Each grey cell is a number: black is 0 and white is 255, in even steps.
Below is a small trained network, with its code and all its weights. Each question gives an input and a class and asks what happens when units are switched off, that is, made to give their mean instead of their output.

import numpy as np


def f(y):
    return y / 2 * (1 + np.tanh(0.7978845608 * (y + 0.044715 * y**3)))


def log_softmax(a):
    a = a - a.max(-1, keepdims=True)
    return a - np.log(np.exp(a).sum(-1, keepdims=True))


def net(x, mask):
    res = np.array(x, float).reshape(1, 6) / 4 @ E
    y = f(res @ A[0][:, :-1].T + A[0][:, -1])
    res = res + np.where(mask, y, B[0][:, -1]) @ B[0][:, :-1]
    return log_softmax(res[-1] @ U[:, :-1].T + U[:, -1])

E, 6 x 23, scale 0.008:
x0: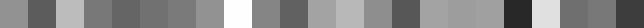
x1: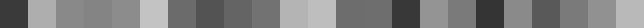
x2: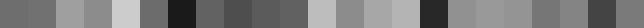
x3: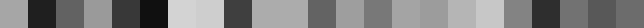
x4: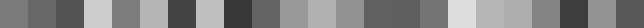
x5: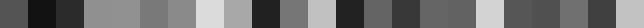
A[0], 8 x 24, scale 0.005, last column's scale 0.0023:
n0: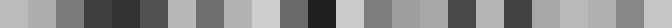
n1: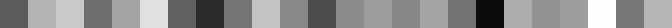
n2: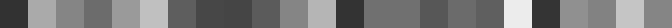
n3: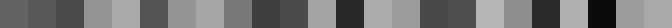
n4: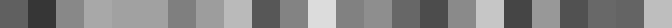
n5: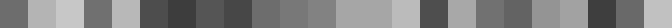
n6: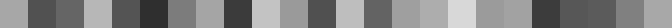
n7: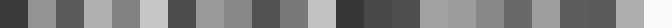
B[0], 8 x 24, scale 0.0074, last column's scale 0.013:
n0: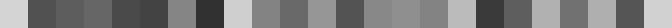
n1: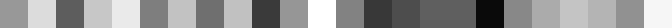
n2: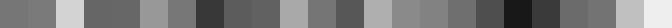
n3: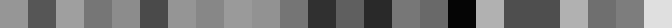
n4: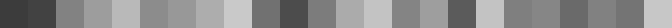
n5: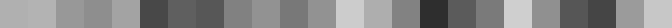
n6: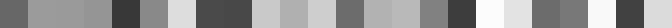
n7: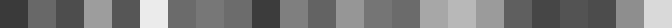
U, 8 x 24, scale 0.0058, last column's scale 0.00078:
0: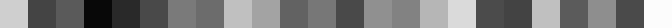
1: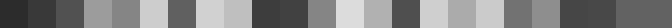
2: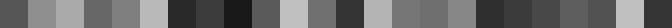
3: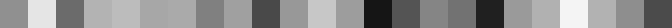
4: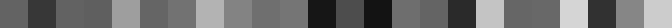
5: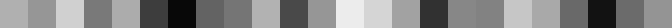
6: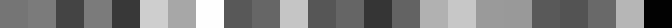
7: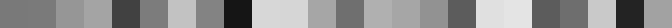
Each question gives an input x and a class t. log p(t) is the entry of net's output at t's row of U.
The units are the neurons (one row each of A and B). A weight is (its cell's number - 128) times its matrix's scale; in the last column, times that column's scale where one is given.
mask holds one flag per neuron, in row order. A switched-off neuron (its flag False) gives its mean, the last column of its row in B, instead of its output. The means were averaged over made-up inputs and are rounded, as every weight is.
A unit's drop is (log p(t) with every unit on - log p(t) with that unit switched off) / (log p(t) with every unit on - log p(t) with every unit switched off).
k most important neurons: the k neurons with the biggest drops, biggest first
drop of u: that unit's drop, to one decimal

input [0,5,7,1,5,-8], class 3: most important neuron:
n1
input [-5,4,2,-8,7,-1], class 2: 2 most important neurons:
n2, n7
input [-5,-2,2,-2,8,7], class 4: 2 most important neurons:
n3, n2
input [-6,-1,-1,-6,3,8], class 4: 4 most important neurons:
n3, n4, n5, n0
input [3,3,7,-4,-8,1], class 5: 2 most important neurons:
n5, n7
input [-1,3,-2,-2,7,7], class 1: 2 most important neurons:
n4, n7
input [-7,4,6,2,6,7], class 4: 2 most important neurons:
n3, n4
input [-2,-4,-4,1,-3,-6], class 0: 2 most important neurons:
n0, n5
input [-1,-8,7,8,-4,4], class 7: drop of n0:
0.0
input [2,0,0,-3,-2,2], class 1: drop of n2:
0.2
